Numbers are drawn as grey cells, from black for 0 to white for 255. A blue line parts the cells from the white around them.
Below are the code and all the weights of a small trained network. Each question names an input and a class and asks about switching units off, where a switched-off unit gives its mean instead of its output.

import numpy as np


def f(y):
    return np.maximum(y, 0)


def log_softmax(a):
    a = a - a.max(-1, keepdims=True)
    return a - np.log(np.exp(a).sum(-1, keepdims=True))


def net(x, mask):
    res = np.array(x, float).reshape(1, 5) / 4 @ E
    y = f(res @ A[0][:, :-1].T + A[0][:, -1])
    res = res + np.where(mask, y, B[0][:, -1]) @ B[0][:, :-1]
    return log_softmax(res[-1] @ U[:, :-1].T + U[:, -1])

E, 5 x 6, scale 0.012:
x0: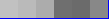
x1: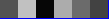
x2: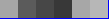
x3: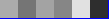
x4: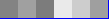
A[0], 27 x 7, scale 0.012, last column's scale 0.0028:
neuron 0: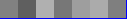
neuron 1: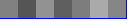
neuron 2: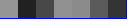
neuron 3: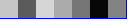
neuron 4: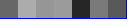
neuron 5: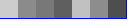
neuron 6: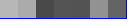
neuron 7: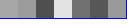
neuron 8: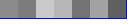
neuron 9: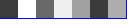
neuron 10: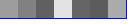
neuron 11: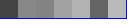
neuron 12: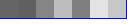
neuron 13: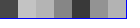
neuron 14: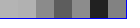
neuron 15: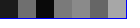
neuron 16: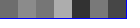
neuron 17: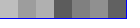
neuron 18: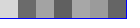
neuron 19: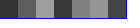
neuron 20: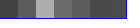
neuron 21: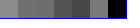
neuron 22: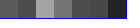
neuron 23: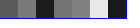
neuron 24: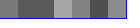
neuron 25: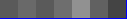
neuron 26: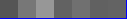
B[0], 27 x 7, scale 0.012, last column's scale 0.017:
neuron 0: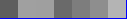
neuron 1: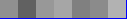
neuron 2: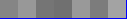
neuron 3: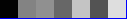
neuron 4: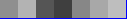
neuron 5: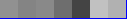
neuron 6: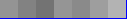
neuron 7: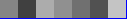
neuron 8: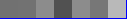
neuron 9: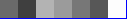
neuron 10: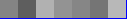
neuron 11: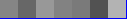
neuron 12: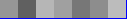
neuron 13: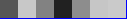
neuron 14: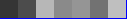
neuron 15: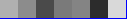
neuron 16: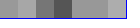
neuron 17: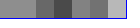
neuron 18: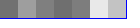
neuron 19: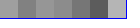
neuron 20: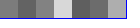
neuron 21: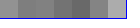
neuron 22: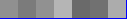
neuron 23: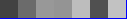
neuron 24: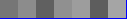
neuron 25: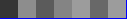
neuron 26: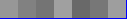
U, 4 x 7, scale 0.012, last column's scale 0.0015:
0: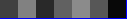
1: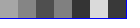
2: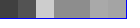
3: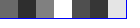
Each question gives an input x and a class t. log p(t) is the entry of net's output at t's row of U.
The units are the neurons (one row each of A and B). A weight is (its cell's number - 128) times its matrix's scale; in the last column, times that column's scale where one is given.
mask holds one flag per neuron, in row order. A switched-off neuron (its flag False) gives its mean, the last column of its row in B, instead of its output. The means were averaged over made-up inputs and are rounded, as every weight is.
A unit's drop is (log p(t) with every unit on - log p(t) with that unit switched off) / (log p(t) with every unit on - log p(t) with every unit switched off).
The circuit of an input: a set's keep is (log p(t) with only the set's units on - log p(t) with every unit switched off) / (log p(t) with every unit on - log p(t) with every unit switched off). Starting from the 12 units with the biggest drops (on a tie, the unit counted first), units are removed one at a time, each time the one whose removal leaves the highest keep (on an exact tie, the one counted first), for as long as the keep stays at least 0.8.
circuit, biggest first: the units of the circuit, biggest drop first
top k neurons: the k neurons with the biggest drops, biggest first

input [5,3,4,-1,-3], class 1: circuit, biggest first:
neuron 3; neuron 9
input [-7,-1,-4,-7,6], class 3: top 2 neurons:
neuron 15; neuron 18
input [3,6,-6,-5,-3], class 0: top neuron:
neuron 13
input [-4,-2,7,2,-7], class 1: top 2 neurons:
neuron 3; neuron 9
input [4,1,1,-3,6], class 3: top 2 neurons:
neuron 18; neuron 3
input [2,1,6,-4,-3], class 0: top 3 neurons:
neuron 23; neuron 9; neuron 7
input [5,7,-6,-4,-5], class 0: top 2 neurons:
neuron 13; neuron 4
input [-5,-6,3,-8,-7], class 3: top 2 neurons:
neuron 19; neuron 20
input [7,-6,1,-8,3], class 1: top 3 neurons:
neuron 3; neuron 9; neuron 14
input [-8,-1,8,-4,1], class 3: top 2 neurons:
neuron 13; neuron 12
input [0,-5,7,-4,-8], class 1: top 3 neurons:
neuron 3; neuron 9; neuron 14
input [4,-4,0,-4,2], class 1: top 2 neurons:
neuron 3; neuron 9
